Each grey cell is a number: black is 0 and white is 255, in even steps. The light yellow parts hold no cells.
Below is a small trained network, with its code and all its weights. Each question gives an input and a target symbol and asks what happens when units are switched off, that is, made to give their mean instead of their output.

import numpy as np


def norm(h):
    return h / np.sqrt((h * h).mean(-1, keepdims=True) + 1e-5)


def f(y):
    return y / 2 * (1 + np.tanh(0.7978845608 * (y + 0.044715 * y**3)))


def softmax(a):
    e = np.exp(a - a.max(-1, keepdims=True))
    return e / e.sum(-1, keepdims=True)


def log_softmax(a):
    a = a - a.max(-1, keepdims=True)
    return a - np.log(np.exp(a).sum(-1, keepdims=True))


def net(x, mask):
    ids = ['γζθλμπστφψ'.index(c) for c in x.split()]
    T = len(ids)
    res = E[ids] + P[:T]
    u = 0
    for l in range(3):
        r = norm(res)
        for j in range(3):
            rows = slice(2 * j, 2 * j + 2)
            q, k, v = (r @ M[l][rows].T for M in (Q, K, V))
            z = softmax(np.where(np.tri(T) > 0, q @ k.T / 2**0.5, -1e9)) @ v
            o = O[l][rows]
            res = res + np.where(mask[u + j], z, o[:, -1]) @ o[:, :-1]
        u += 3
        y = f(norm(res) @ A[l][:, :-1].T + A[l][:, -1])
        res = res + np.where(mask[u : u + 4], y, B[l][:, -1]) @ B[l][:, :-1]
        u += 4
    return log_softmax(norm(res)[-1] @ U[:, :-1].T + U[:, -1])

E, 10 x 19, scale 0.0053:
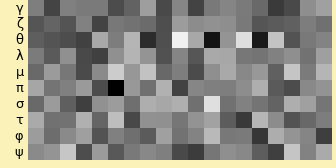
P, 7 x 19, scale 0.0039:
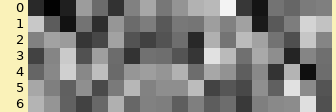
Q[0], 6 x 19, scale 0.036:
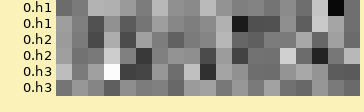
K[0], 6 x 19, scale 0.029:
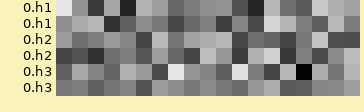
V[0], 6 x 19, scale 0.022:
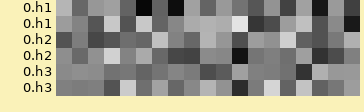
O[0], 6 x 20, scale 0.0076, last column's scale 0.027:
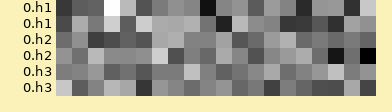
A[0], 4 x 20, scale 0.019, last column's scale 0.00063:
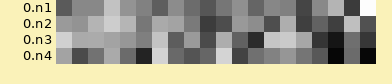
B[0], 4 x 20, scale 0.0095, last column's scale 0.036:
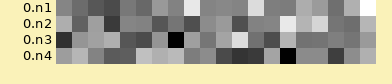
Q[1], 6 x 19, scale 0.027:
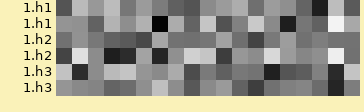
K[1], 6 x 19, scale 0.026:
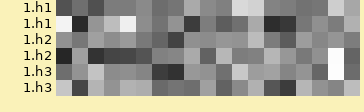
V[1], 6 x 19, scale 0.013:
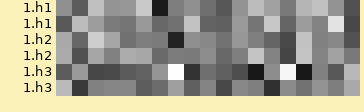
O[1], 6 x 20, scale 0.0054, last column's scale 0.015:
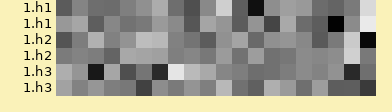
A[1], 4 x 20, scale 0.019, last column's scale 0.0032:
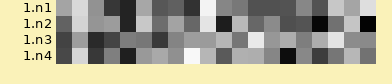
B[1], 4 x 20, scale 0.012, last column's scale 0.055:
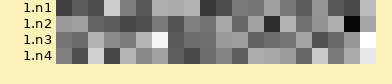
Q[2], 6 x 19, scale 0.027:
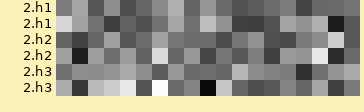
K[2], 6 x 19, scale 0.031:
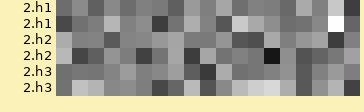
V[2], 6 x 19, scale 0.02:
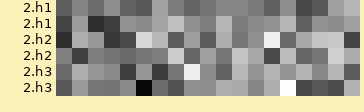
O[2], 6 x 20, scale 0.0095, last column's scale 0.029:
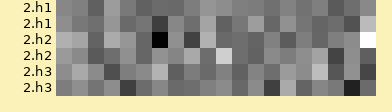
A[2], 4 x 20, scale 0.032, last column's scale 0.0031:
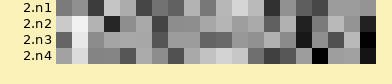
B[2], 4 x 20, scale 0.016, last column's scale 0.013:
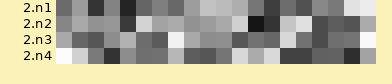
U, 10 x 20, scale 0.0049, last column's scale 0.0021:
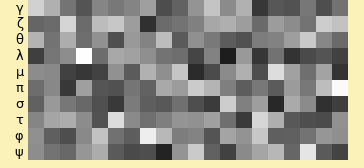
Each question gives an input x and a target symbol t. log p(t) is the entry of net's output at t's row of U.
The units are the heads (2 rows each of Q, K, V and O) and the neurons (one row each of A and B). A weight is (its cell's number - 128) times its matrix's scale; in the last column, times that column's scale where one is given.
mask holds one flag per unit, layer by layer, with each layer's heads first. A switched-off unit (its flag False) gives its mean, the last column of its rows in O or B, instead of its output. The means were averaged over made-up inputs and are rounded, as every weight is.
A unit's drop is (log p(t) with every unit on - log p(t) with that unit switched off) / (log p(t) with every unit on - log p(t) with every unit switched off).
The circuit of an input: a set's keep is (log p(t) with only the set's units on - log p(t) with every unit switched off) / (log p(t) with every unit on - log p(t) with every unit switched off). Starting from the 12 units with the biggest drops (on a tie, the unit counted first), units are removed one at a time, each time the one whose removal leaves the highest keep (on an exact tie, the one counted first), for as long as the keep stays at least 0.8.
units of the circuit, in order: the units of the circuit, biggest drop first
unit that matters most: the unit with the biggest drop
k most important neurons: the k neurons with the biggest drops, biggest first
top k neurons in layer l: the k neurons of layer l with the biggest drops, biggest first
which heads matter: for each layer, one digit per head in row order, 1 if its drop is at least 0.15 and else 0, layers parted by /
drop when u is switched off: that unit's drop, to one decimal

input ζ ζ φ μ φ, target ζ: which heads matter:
000 / 000 / 000
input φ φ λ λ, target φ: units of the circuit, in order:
0.h1, 2.n3
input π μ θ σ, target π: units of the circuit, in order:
2.n1, 1.n4, 0.h1
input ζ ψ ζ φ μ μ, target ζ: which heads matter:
000 / 000 / 000
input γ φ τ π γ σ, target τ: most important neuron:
2.n2
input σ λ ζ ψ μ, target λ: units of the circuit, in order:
0.h1, 1.n1, 0.n1, 1.n4
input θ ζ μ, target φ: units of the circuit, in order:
0.h3, 1.n3
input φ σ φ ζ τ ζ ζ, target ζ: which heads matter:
001 / 000 / 000
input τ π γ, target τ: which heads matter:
100 / 000 / 000
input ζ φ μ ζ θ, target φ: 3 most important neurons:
1.n3, 0.n4, 1.n2
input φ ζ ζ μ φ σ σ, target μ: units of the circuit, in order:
0.h1, 1.n1
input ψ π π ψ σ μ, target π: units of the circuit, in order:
0.h1, 2.n1, 1.n4
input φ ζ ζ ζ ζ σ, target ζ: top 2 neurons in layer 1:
1.n3, 1.n4
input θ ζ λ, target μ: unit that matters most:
0.n4
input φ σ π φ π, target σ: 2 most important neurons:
1.n1, 1.n2
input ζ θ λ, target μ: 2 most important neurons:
0.n4, 0.n2
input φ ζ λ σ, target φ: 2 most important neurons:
2.n3, 1.n4
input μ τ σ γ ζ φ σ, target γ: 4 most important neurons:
1.n4, 1.n3, 2.n4, 0.n4
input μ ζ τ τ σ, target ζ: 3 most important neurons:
0.n1, 0.n4, 1.n1
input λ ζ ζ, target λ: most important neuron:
1.n1
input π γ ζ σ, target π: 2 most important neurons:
2.n1, 0.n4
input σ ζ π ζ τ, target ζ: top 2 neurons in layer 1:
1.n3, 1.n1
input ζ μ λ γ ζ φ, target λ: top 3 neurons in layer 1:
1.n1, 1.n4, 1.n2
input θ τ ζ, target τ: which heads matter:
011 / 000 / 010
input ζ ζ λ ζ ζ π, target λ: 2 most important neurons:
1.n1, 0.n1
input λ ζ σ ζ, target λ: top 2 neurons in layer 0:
0.n1, 0.n4
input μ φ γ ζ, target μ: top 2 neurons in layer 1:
1.n1, 1.n4
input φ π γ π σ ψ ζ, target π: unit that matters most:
0.h1
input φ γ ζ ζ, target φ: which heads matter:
100 / 000 / 000
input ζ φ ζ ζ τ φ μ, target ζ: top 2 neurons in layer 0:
0.n1, 0.n4
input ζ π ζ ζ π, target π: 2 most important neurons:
2.n1, 1.n4
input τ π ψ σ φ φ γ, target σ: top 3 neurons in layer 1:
1.n1, 1.n2, 1.n4
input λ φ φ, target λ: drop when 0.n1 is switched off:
0.2
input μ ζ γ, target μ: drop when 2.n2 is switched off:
0.0
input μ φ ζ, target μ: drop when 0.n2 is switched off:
0.0
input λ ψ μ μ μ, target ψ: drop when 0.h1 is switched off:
0.8
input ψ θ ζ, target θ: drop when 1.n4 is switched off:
0.2
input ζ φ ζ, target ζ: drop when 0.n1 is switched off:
0.1
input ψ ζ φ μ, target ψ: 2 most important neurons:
1.n1, 0.n1
